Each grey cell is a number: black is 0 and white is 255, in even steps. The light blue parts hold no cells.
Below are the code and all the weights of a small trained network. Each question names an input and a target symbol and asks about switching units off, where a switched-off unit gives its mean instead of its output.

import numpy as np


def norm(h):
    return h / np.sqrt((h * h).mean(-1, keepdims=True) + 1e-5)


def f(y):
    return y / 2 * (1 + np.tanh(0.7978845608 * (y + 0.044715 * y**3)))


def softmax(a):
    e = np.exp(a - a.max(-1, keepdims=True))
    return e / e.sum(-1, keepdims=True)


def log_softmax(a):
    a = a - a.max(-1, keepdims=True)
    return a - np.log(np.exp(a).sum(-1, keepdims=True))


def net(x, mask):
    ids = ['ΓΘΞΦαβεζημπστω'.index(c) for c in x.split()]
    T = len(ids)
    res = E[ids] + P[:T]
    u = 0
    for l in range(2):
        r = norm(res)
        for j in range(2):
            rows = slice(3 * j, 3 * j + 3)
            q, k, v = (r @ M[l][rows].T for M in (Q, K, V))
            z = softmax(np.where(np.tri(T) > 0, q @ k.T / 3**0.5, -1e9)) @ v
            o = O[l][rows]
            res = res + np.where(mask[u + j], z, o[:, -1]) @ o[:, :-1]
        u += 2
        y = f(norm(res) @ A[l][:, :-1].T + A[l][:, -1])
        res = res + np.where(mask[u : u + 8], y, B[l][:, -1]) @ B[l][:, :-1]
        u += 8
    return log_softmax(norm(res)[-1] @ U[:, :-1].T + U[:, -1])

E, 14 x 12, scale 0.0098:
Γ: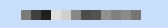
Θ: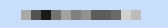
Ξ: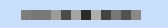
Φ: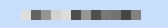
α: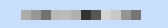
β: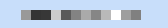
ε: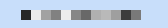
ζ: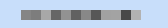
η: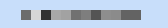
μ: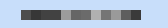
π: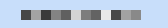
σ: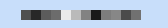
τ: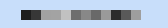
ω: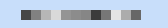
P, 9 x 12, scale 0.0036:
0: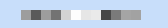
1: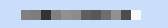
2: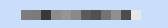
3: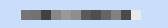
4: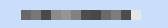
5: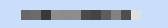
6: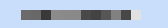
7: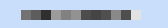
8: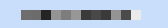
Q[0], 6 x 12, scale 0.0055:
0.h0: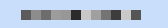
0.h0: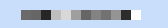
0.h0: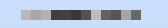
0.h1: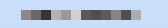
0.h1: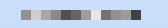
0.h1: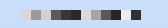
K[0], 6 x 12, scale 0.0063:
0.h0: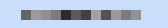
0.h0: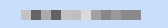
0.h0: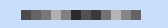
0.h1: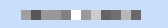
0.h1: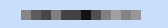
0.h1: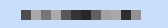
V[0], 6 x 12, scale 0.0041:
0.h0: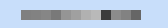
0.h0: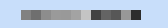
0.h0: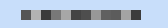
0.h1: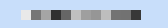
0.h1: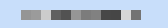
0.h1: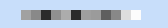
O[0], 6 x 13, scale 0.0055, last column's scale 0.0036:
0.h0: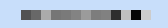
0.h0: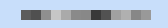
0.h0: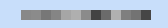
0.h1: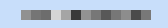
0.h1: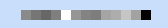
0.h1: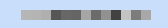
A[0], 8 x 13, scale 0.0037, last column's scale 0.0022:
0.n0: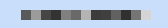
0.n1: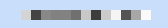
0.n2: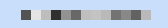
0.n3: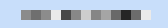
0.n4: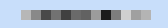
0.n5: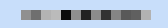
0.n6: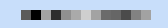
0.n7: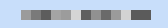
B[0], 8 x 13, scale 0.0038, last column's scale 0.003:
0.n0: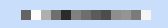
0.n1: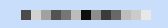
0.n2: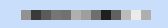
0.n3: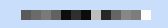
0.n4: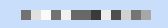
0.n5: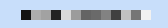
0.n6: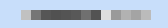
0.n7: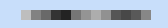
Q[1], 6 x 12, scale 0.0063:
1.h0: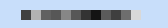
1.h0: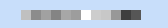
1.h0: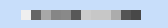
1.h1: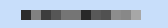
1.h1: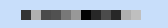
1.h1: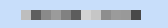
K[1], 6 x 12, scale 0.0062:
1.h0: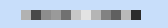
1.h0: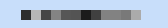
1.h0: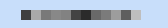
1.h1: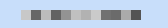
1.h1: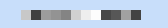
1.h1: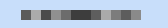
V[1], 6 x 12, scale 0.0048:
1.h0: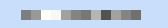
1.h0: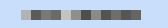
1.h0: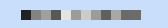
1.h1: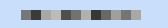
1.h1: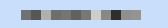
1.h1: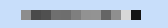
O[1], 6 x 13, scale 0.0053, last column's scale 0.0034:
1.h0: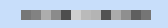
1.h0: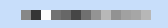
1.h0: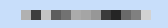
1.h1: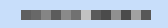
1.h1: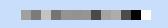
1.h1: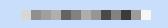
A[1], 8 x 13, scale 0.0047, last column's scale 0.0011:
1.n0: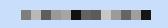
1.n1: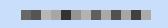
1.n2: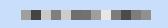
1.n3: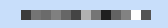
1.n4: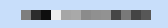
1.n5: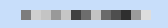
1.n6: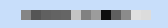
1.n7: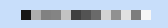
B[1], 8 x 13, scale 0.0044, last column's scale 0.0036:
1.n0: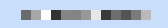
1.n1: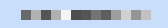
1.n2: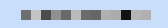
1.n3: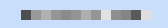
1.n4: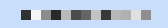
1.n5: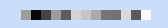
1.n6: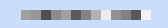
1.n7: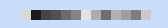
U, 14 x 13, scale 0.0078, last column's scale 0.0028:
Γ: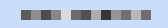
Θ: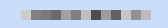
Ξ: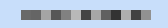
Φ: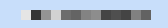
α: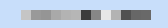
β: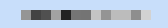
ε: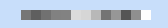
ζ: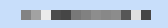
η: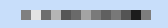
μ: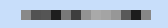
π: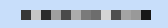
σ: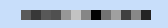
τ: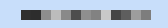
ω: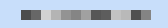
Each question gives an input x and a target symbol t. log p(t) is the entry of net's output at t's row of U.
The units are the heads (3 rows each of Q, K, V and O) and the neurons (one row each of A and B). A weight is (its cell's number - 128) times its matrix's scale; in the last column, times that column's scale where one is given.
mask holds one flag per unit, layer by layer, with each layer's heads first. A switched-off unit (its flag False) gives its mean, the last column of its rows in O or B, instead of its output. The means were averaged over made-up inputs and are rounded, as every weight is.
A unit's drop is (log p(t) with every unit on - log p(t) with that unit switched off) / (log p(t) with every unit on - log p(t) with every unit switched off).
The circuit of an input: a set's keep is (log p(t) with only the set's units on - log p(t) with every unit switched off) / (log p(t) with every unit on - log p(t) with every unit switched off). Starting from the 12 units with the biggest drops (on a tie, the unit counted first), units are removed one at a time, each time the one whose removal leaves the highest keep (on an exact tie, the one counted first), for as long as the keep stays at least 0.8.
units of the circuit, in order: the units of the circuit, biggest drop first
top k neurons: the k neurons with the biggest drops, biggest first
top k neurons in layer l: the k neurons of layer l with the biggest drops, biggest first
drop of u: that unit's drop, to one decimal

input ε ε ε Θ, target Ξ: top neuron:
1.n7
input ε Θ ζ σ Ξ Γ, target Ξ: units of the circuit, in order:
1.h0, 1.h1
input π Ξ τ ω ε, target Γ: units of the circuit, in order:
1.h0, 0.n2
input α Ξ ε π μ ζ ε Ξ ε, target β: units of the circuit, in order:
1.h1, 1.n7, 1.n5
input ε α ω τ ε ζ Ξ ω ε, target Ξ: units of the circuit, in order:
1.h1, 1.h0
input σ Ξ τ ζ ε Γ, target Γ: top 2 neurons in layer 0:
0.n6, 0.n0
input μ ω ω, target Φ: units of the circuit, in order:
1.h1, 1.h0
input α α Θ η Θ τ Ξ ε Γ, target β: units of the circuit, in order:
1.h0, 1.h1
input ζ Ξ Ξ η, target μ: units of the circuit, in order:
1.h1, 1.n7
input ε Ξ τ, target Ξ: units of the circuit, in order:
1.h0, 1.h1
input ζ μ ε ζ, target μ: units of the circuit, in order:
1.h1, 0.h0
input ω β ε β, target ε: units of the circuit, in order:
0.n1, 1.h0
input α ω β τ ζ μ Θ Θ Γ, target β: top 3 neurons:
1.n7, 0.n7, 1.n1
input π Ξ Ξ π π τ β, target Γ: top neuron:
0.n1
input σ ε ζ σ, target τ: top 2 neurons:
1.n3, 1.n6
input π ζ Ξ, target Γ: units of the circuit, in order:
1.h0, 0.h1
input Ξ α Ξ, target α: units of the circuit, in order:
0.h1, 1.h1, 0.h0
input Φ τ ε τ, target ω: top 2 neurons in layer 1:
1.n1, 1.n6
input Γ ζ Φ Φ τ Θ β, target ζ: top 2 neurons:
0.n1, 1.n0
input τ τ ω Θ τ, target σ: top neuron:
0.n6
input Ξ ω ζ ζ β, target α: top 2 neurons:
0.n1, 1.n5
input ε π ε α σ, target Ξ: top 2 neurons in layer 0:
0.n0, 0.n1
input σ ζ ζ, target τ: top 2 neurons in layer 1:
1.n3, 1.n6
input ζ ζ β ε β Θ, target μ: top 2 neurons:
1.n7, 1.n0
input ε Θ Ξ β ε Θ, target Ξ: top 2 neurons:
0.n1, 1.n7
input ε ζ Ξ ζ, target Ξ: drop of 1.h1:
0.3
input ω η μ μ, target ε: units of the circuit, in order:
1.h0
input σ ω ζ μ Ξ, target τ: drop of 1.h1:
0.4
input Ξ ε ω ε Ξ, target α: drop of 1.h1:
0.3
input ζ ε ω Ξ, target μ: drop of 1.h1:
0.4
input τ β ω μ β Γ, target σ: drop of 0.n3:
0.1
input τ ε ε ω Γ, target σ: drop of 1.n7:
0.0
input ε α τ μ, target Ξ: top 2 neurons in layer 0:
0.n0, 0.n7
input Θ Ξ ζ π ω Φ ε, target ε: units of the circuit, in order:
1.n5
